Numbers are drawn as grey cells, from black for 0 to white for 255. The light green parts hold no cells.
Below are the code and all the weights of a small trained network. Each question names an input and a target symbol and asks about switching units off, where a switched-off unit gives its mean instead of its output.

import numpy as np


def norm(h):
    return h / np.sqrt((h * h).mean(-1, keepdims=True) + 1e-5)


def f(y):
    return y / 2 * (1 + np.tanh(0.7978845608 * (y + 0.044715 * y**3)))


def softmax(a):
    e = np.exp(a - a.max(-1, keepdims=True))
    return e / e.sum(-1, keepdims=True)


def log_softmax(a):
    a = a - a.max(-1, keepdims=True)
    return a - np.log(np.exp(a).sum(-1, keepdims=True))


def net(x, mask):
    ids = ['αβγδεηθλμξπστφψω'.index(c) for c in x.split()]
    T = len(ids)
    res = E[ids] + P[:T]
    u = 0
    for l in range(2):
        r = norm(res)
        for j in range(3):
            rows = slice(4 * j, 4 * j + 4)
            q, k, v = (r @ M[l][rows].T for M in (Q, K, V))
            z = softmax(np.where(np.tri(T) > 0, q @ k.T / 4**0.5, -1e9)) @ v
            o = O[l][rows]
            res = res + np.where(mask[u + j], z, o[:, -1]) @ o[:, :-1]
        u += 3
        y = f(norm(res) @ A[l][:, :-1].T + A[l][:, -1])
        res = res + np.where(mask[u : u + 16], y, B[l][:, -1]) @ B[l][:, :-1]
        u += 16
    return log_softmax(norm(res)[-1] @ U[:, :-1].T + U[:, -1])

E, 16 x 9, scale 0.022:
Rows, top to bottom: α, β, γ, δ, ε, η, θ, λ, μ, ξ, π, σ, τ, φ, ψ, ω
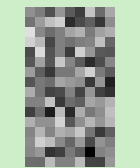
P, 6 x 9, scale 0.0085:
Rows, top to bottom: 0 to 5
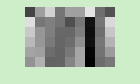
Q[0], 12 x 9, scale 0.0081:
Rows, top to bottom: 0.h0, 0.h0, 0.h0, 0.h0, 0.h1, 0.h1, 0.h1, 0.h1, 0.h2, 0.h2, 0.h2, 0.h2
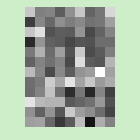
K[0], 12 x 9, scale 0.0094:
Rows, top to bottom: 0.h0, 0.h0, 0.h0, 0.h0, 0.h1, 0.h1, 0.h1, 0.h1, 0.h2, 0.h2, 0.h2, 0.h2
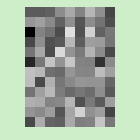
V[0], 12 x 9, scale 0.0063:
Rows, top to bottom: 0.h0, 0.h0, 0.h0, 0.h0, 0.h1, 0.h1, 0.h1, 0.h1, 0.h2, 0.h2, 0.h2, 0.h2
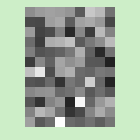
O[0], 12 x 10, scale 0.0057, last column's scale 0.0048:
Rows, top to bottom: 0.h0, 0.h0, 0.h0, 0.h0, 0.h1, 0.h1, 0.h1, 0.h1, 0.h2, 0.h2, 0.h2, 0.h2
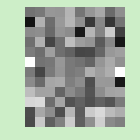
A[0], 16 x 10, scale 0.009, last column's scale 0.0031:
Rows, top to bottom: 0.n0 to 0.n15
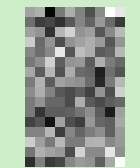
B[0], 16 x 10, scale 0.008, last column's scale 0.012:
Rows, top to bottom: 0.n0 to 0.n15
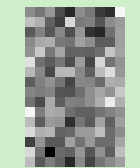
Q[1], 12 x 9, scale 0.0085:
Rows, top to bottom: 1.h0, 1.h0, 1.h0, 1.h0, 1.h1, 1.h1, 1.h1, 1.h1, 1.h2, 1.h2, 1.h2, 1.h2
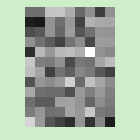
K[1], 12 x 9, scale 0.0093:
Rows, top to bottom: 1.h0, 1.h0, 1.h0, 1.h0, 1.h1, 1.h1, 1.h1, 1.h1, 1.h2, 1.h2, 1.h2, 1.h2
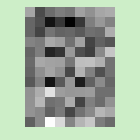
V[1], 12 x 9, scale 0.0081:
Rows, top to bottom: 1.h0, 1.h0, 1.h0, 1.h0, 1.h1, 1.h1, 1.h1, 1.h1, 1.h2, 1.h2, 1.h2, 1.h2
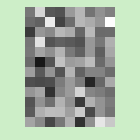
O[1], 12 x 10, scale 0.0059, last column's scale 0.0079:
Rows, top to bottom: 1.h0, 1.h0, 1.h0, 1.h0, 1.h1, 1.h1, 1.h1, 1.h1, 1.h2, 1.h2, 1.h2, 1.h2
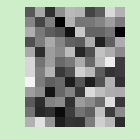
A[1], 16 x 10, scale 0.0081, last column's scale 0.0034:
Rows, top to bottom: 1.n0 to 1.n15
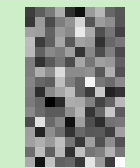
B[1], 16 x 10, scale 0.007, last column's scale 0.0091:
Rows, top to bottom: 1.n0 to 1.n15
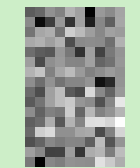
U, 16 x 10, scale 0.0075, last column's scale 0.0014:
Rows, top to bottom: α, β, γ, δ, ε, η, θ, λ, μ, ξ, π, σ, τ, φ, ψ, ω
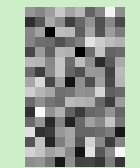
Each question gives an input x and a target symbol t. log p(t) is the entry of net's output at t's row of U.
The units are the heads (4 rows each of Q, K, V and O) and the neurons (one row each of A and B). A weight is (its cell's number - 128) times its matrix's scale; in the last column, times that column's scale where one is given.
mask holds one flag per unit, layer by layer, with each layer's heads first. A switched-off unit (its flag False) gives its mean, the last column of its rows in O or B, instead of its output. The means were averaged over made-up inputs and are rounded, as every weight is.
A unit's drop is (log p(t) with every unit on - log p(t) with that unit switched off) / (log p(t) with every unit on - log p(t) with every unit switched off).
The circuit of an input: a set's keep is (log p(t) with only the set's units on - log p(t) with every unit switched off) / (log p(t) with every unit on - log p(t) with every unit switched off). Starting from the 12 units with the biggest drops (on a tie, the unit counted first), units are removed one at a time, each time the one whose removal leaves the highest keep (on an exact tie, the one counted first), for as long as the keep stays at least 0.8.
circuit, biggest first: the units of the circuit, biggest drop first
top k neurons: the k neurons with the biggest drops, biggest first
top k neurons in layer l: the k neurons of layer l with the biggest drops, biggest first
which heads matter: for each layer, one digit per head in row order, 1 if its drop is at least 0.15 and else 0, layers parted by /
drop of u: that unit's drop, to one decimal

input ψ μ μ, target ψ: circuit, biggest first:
(1.h2)
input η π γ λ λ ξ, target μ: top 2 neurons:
(0.n12 0.n2)
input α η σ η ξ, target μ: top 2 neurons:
(0.n12 0.n15)
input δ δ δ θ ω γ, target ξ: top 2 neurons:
(0.n3 1.n9)
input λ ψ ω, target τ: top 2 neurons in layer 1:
(1.n10 1.n5)
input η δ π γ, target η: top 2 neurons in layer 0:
(0.n0 0.n14)
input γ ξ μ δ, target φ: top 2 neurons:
(0.n13 0.n0)
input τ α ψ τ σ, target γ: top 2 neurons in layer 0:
(0.n4 0.n13)
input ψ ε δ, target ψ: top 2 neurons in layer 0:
(0.n14 0.n3)
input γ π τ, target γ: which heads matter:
000 / 001
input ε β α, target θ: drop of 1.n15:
0.2
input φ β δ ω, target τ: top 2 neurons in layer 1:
(1.n1 1.n11)
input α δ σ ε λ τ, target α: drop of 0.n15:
-0.1
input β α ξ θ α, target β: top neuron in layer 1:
(1.n12)
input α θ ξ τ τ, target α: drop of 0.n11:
-0.1
